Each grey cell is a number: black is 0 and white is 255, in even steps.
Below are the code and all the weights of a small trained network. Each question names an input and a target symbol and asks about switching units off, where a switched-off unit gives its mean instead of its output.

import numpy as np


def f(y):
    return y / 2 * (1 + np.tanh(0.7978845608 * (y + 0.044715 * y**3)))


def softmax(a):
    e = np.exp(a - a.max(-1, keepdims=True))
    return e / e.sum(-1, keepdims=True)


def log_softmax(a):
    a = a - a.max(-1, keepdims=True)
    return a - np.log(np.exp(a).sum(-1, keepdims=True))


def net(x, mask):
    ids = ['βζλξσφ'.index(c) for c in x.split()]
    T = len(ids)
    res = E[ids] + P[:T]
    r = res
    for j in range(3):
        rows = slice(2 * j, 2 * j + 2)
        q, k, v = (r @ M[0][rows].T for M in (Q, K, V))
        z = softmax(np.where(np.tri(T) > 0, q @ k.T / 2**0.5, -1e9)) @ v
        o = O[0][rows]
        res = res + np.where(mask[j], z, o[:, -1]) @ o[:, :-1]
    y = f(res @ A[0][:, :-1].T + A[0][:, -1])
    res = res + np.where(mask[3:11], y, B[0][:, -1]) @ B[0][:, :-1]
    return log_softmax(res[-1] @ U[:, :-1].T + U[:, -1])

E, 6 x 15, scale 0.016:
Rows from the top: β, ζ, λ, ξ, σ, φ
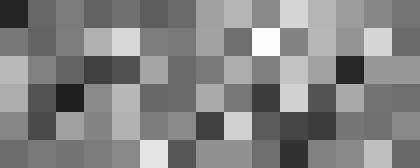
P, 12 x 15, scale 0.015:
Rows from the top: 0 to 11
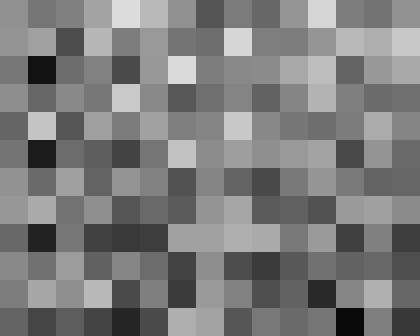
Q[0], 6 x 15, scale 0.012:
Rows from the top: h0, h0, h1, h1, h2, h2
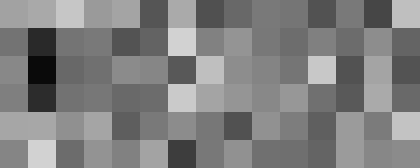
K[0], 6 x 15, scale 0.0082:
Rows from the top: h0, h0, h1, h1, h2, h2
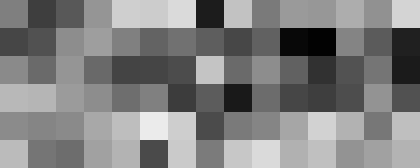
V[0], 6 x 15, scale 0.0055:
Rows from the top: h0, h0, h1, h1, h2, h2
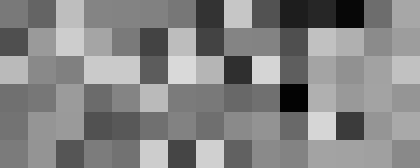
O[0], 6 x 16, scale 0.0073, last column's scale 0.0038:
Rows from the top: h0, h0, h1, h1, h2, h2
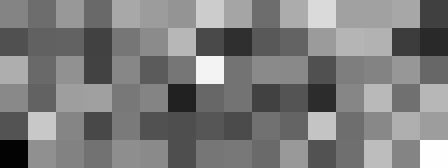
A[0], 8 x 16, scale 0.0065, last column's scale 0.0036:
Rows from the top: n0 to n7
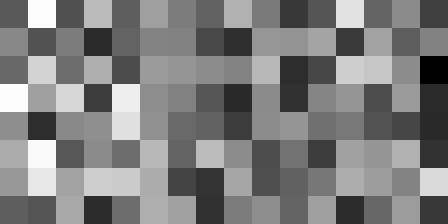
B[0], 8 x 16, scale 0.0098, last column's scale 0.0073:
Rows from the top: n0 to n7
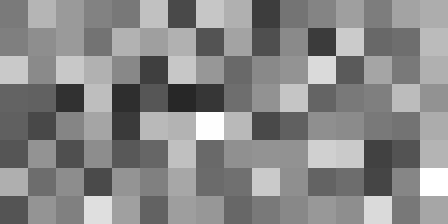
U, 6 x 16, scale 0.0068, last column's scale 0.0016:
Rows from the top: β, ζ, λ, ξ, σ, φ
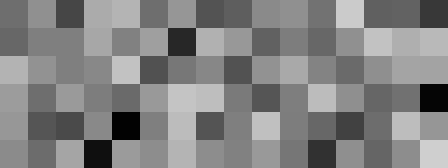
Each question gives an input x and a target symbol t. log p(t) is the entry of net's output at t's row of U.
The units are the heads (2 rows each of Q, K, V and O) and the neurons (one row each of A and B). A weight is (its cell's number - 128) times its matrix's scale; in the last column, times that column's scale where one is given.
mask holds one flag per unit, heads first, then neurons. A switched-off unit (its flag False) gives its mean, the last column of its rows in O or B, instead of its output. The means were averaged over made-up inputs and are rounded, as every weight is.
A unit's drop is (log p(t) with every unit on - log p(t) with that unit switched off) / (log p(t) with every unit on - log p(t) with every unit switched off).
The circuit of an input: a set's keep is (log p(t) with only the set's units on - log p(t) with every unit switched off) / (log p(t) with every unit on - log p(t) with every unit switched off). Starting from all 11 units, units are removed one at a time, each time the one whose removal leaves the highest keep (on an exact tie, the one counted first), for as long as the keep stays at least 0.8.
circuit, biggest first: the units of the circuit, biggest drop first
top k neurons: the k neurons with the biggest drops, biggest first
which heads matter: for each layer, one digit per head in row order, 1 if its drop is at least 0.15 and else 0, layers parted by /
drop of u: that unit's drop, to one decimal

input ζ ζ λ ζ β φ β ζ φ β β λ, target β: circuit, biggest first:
[n1, n7, h1]
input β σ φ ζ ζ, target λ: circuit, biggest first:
[n2, n4]
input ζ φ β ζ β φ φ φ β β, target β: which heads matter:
010
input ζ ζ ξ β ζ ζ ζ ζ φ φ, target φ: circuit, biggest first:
[n6, h1]
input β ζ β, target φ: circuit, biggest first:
[h1, n1, h0]
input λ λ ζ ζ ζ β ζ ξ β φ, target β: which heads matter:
011
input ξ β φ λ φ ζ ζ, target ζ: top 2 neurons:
[n6, n4]
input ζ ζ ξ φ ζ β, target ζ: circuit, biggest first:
[h1, n6]
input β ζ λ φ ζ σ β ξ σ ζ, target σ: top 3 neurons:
[n3, n4, n0]
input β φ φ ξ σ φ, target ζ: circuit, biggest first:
[n6, n5]
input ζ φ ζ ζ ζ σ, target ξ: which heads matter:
101
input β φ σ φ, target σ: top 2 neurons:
[n3, n6]
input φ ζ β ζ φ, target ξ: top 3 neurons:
[n2, n0, n5]
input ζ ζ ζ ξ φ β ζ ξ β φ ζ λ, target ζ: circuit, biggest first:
[h1, n6, n7]
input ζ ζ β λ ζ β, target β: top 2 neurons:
[n1, n7]
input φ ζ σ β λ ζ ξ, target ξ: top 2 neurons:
[n4, n3]
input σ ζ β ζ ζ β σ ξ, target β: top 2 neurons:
[n5, n4]
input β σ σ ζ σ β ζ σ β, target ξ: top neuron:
[n6]
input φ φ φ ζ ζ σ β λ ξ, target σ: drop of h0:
0.6
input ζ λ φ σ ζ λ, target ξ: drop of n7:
0.1
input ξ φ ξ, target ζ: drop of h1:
0.2
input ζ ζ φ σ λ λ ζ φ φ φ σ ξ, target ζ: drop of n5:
0.1
